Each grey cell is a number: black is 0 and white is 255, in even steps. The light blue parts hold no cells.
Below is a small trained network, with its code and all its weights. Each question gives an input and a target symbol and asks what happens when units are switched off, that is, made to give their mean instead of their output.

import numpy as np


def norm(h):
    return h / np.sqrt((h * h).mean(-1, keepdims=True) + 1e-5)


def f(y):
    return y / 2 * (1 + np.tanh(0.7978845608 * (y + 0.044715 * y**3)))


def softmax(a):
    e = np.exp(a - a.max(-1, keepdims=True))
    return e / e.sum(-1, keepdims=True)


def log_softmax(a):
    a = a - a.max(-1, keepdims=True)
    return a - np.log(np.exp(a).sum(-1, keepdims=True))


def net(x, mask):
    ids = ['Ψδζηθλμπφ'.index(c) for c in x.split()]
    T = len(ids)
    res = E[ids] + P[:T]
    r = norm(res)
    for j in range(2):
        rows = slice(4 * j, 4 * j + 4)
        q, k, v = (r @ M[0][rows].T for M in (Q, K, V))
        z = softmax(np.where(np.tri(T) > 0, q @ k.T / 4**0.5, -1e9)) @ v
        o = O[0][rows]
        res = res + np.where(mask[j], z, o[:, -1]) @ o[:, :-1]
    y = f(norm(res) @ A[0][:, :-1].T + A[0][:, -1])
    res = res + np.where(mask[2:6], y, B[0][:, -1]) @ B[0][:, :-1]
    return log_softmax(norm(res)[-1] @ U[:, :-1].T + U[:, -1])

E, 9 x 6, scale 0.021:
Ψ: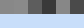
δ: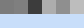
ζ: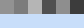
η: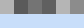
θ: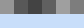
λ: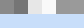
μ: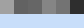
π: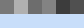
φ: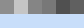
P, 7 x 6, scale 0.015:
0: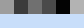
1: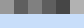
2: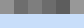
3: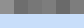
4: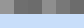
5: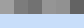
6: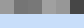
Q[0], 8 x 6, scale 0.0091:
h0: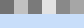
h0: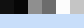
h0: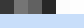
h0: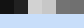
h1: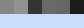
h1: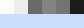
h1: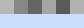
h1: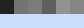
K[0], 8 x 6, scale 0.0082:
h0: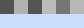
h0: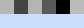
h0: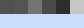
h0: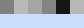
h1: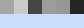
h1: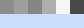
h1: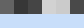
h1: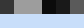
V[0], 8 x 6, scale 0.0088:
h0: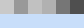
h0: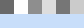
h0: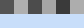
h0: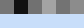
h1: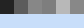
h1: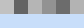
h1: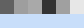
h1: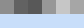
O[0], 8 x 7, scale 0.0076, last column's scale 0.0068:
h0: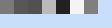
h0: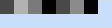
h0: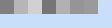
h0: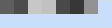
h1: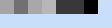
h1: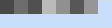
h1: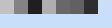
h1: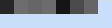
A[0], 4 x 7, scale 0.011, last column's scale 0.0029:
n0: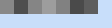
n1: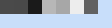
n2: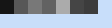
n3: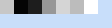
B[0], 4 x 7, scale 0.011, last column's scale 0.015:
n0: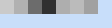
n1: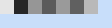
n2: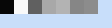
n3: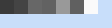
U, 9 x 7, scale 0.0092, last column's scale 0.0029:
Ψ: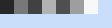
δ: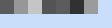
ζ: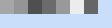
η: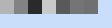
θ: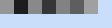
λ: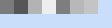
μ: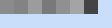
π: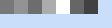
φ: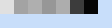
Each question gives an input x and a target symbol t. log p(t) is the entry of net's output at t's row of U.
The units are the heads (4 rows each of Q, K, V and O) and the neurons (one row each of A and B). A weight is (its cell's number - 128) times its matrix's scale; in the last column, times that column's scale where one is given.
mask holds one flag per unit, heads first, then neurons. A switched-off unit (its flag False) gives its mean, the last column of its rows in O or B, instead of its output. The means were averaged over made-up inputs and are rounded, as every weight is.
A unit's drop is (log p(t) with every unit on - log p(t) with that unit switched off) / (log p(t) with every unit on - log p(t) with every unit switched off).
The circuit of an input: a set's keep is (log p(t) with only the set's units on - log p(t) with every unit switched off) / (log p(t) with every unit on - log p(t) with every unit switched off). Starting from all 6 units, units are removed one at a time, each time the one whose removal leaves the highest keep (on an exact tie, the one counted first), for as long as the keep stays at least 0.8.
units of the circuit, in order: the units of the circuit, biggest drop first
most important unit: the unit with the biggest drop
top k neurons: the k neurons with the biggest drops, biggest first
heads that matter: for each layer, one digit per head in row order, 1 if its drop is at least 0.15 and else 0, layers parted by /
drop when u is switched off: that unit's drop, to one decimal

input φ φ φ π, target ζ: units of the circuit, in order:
[h0, n3]
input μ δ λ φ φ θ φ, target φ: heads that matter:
11
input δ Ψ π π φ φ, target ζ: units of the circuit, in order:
[h0]
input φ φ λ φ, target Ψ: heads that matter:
10
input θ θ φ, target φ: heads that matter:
10
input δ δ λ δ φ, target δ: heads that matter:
10
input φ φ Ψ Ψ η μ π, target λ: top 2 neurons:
[n3, n1]
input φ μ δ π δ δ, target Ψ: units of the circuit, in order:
[h1, h0, n2]
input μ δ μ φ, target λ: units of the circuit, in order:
[h0, h1, n3]
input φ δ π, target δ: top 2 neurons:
[n0, n1]
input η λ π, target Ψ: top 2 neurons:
[n1, n0]
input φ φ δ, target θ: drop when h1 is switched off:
0.1
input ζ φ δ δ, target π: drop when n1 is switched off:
1.0
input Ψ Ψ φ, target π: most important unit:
h0
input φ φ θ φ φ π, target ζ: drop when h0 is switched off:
0.5
